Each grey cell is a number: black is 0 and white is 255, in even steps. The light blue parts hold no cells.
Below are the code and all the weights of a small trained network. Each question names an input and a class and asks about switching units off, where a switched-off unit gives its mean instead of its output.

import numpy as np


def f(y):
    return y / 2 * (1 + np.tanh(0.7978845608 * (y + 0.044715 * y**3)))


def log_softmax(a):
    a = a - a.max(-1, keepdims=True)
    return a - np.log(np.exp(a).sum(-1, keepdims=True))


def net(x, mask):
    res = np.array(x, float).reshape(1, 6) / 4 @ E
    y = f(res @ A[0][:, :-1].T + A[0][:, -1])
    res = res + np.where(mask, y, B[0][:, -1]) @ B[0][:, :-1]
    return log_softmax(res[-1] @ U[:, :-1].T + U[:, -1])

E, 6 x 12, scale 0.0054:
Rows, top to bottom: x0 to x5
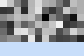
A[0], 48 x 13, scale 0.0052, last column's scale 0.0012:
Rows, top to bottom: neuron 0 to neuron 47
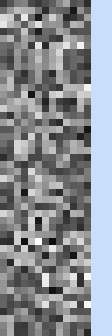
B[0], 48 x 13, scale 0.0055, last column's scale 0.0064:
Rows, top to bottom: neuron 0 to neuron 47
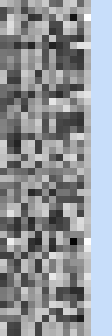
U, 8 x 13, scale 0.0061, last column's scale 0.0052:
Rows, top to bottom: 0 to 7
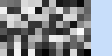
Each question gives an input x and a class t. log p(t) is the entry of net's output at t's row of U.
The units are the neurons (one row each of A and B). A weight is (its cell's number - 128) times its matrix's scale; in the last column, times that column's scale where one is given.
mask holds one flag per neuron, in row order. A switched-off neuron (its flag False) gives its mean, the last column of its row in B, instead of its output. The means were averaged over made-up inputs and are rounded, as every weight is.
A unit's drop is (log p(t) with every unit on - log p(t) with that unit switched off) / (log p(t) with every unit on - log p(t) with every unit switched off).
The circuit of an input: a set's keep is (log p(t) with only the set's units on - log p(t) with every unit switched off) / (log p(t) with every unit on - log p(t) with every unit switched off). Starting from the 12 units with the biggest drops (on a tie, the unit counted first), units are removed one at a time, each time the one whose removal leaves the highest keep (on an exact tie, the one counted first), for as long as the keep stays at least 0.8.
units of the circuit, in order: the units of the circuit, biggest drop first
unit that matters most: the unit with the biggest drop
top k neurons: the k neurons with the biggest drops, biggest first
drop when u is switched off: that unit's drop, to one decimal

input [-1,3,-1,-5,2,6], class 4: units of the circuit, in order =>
[neuron 19; neuron 32]
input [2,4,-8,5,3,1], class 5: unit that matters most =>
neuron 43
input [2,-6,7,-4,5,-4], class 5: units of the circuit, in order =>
[neuron 14; neuron 36]
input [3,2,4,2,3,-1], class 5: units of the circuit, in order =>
[neuron 14; neuron 15]
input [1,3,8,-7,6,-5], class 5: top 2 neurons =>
[neuron 14; neuron 36]
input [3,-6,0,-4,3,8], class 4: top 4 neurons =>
[neuron 31; neuron 32; neuron 19; neuron 34]
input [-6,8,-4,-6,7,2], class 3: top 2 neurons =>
[neuron 34; neuron 27]
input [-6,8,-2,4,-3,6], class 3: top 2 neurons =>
[neuron 34; neuron 27]
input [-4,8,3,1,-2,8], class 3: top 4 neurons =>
[neuron 34; neuron 6; neuron 13; neuron 27]
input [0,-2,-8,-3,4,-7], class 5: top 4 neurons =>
[neuron 39; neuron 43; neuron 40; neuron 31]
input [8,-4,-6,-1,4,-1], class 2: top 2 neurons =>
[neuron 30; neuron 3]
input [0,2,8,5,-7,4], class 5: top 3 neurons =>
[neuron 36; neuron 14; neuron 1]
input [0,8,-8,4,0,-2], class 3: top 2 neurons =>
[neuron 34; neuron 27]
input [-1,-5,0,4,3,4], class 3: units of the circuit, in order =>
[neuron 2]
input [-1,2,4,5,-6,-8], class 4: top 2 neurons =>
[neuron 6; neuron 13]
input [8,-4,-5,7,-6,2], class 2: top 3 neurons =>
[neuron 30; neuron 3; neuron 25]
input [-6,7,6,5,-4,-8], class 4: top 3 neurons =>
[neuron 6; neuron 13; neuron 2]
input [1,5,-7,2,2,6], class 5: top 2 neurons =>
[neuron 43; neuron 39]
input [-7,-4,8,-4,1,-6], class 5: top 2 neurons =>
[neuron 36; neuron 14]
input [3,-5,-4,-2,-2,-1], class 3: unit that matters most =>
neuron 35
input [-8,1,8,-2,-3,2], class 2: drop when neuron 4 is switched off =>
0.2
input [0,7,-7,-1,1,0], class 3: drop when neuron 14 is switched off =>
0.2
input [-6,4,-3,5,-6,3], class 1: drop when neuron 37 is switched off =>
-0.1
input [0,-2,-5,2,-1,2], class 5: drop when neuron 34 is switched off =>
0.1
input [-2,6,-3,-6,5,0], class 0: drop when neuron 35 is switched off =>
0.1
